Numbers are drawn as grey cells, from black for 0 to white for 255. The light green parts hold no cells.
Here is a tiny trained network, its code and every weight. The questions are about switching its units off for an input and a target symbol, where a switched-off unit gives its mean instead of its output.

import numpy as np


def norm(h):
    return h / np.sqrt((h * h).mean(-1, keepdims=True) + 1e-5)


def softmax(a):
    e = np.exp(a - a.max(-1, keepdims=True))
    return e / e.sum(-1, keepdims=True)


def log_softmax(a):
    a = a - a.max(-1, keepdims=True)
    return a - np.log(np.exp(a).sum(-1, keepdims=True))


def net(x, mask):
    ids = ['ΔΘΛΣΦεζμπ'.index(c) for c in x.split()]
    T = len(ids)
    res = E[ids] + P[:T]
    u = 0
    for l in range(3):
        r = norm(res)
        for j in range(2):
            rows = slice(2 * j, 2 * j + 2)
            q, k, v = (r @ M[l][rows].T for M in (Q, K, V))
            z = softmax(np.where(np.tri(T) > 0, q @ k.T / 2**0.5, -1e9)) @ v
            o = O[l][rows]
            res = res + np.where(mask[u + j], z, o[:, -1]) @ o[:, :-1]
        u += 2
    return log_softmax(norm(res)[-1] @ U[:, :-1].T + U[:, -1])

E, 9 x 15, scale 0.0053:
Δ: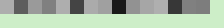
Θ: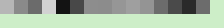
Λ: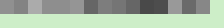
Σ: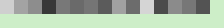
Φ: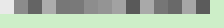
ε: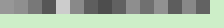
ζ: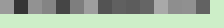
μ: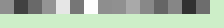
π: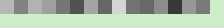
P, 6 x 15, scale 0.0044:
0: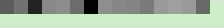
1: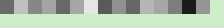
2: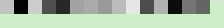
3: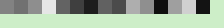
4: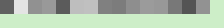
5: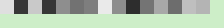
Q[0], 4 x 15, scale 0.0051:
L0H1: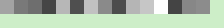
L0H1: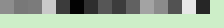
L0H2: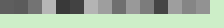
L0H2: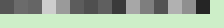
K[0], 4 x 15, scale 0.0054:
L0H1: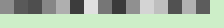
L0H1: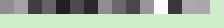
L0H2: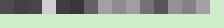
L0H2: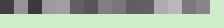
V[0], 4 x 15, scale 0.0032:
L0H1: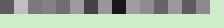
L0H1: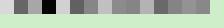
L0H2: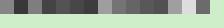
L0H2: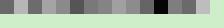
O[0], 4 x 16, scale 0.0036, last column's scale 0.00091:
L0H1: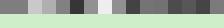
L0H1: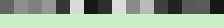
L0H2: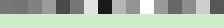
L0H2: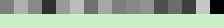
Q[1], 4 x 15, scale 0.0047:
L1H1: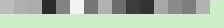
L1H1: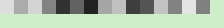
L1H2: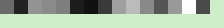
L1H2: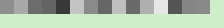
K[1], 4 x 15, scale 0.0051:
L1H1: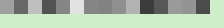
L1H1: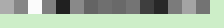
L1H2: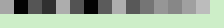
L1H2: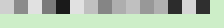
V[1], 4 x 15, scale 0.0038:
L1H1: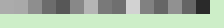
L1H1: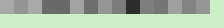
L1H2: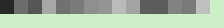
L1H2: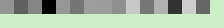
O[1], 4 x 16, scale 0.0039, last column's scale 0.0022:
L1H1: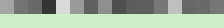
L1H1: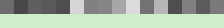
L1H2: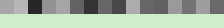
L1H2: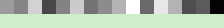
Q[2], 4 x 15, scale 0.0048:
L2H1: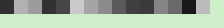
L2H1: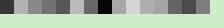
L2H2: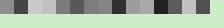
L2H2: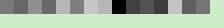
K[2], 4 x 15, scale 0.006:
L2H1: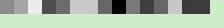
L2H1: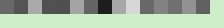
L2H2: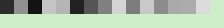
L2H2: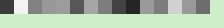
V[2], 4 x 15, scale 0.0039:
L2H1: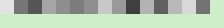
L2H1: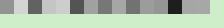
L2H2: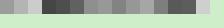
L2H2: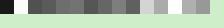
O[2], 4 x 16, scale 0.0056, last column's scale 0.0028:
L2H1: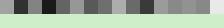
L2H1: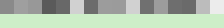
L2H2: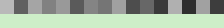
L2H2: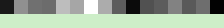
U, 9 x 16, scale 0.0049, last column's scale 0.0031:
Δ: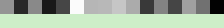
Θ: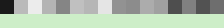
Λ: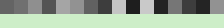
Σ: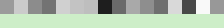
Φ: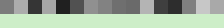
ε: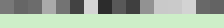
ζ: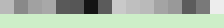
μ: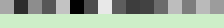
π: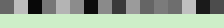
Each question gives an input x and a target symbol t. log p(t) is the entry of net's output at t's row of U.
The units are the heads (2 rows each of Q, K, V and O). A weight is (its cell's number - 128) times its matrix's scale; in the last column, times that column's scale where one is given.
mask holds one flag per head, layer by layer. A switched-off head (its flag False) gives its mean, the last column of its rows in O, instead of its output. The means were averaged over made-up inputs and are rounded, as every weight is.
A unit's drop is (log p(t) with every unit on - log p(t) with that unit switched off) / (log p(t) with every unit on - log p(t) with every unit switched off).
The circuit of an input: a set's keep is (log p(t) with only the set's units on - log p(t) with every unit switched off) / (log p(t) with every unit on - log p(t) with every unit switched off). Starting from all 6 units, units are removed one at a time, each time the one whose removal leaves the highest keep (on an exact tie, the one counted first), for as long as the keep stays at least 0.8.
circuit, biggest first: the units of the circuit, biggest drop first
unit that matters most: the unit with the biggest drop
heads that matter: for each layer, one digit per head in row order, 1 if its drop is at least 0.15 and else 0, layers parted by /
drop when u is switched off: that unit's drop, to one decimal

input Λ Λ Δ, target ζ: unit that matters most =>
L0H1
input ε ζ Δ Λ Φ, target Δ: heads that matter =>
00 / 00 / 10
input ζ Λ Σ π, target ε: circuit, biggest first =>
[L0H2; L2H2; L0H1]
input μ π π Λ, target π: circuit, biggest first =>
[L2H2; L1H1]
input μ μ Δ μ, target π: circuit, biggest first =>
[L2H2; L1H1; L0H2]
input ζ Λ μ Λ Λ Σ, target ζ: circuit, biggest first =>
[L2H2; L0H1; L1H2]
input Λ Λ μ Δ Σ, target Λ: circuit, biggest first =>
[L0H2; L2H1; L2H2]
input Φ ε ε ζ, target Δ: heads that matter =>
00 / 00 / 11
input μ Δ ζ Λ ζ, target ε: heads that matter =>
00 / 10 / 10
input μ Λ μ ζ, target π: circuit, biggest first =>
[L2H2; L1H2]
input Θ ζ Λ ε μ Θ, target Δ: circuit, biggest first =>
[L1H1; L2H1; L2H2]
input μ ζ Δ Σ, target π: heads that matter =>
00 / 00 / 01
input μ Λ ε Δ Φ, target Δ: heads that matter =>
00 / 10 / 10
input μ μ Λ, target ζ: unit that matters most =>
L1H2
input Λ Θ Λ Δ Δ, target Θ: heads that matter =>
11 / 01 / 01
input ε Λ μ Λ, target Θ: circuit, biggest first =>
[L2H2; L0H2; L1H2]
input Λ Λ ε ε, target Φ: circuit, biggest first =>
[L0H2; L1H2; L1H1]
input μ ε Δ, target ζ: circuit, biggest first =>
[L1H2; L0H1; L2H2]
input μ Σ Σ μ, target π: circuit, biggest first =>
[L2H2; L1H2]
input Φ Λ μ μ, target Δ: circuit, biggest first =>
[L2H1]
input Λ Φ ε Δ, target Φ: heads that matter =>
01 / 01 / 00
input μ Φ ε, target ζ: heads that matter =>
00 / 01 / 11
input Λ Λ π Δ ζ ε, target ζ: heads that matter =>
11 / 01 / 01
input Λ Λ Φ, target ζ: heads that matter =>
00 / 00 / 01
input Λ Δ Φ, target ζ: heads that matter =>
00 / 01 / 01
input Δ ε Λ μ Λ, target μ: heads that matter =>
10 / 00 / 00
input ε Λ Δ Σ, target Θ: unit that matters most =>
L2H2
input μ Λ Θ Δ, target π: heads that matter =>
00 / 00 / 01
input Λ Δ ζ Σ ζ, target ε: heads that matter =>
00 / 00 / 10
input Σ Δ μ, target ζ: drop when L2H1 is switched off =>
0.1
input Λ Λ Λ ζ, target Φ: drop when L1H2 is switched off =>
0.3
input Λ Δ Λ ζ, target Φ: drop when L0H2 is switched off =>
1.0
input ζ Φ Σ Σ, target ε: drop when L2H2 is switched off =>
0.3
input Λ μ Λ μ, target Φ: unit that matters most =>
L0H2
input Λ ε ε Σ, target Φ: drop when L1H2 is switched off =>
0.4
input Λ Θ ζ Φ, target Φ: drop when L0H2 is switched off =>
1.1
